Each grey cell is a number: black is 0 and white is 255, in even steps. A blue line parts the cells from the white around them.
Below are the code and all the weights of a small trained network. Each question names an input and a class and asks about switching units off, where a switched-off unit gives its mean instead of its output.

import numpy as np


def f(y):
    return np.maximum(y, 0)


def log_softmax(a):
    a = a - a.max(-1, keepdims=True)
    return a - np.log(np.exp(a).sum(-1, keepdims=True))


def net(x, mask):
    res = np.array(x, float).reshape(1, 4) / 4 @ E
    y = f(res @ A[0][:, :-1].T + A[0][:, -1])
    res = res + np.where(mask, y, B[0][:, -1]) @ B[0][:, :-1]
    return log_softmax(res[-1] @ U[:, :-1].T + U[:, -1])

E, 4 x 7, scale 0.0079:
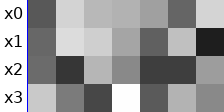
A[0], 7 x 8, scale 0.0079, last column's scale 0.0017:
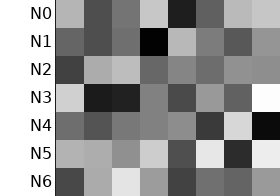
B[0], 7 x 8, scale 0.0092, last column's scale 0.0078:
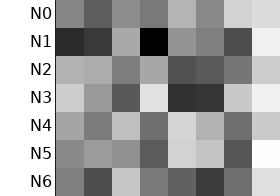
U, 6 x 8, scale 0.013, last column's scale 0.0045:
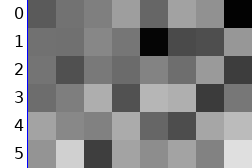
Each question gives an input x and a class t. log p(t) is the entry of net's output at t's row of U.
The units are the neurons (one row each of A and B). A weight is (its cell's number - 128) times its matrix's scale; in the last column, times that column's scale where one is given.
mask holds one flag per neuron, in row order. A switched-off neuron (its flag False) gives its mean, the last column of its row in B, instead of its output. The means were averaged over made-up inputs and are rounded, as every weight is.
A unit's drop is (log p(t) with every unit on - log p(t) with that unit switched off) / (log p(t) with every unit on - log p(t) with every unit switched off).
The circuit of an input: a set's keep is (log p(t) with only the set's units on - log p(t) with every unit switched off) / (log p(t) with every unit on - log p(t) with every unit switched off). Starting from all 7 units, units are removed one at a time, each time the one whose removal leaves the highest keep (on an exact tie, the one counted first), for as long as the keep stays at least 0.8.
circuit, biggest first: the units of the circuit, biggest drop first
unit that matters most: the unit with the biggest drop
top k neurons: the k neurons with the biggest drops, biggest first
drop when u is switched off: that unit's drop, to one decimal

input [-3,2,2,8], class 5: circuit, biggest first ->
[N5; N1]
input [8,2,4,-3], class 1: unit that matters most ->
N6
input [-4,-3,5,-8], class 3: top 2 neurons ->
[N1; N4]
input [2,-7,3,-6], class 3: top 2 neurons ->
[N4; N3]
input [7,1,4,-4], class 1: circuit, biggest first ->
[N6; N0]
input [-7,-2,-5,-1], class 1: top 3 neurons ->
[N3; N1; N0]
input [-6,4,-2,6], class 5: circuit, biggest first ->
[N3; N5]
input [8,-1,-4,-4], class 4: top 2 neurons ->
[N5; N1]
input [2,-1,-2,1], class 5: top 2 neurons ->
[N1; N6]
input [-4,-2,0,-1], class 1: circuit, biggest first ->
[N5; N0]
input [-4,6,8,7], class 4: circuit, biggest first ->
[N3; N0]
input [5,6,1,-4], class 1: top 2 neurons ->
[N6; N2]
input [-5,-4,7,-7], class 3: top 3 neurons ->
[N1; N4; N6]
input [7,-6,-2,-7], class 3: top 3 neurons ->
[N4; N3; N1]
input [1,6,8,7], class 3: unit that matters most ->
N5
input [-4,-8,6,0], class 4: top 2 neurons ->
[N3; N5]
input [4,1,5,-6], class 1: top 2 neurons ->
[N5; N2]
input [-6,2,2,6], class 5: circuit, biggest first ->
[N6; N1]
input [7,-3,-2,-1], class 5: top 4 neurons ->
[N1; N6; N3; N0]
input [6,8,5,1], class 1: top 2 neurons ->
[N6; N2]
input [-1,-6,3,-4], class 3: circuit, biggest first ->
[N4]
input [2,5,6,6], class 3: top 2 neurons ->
[N5; N3]
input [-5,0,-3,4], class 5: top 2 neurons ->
[N5; N6]
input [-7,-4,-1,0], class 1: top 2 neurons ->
[N1; N3]
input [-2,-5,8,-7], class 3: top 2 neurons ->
[N4; N1]
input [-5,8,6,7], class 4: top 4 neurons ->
[N3; N1; N6; N4]
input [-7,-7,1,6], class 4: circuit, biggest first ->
[N3]
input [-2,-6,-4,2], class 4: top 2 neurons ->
[N3; N5]
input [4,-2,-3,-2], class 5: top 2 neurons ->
[N1; N6]
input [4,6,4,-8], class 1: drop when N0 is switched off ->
0.0
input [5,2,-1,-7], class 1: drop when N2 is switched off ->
0.3
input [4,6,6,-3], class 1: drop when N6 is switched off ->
0.1
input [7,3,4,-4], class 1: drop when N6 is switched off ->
0.3
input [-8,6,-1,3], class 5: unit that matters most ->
N3
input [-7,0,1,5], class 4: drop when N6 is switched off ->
-0.1
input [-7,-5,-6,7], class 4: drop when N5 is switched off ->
-0.1
